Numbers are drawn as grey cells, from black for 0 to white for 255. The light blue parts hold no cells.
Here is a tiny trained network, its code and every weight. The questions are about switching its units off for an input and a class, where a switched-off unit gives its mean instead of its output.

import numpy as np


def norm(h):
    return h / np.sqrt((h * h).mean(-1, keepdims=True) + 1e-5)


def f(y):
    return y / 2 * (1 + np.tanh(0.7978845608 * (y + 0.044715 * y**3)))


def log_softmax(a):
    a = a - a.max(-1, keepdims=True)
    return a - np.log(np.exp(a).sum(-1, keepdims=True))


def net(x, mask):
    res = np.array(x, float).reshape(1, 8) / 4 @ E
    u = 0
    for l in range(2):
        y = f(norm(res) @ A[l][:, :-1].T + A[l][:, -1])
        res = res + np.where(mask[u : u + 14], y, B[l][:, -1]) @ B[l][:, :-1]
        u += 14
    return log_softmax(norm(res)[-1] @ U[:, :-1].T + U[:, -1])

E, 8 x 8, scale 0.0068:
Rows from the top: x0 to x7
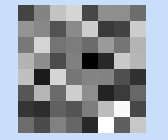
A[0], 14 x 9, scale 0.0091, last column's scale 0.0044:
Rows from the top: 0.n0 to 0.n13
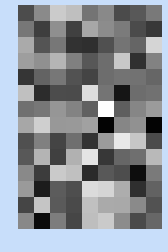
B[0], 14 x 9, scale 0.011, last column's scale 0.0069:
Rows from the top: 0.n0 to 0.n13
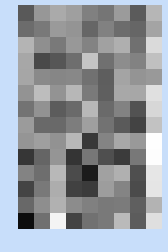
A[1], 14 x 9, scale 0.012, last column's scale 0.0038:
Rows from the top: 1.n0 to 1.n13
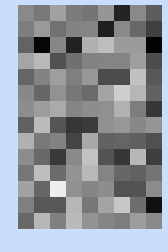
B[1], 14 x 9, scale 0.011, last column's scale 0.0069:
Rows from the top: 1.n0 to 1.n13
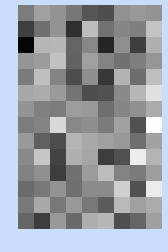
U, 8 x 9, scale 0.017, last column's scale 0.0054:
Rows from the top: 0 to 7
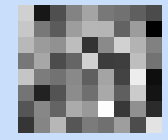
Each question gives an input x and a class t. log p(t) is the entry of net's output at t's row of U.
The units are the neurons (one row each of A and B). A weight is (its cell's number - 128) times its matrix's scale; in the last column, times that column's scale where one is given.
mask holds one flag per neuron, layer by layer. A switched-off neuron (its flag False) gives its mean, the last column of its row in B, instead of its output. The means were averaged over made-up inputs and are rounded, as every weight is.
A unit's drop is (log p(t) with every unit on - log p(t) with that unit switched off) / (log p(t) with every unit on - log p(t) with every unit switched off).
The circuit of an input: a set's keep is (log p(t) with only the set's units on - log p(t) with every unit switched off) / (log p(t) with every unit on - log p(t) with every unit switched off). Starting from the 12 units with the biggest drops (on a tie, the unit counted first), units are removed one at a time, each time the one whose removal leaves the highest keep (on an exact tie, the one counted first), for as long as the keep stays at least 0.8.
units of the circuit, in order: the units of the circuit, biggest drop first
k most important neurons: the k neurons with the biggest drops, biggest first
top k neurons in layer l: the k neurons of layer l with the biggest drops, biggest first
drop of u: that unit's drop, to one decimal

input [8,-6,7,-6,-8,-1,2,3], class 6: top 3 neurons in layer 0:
0.n10; 0.n13; 0.n11
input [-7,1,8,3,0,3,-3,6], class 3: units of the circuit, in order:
0.n10; 0.n13
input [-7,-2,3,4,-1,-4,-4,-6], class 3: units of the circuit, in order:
0.n10; 0.n11; 0.n13
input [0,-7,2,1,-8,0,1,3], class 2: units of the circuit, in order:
0.n8
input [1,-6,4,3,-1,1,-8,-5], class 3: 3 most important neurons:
0.n13; 0.n11; 0.n7
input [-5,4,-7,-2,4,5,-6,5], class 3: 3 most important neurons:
0.n11; 0.n13; 0.n8
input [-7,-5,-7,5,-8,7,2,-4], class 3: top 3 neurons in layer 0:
0.n10; 0.n11; 0.n13
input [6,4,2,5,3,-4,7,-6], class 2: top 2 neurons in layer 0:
0.n9; 0.n8
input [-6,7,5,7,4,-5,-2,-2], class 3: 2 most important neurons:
0.n10; 0.n8
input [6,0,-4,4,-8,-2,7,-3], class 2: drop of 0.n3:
0.0
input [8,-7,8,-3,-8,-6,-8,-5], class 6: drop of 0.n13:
0.3
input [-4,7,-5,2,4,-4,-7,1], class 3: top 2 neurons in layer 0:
0.n10; 0.n8
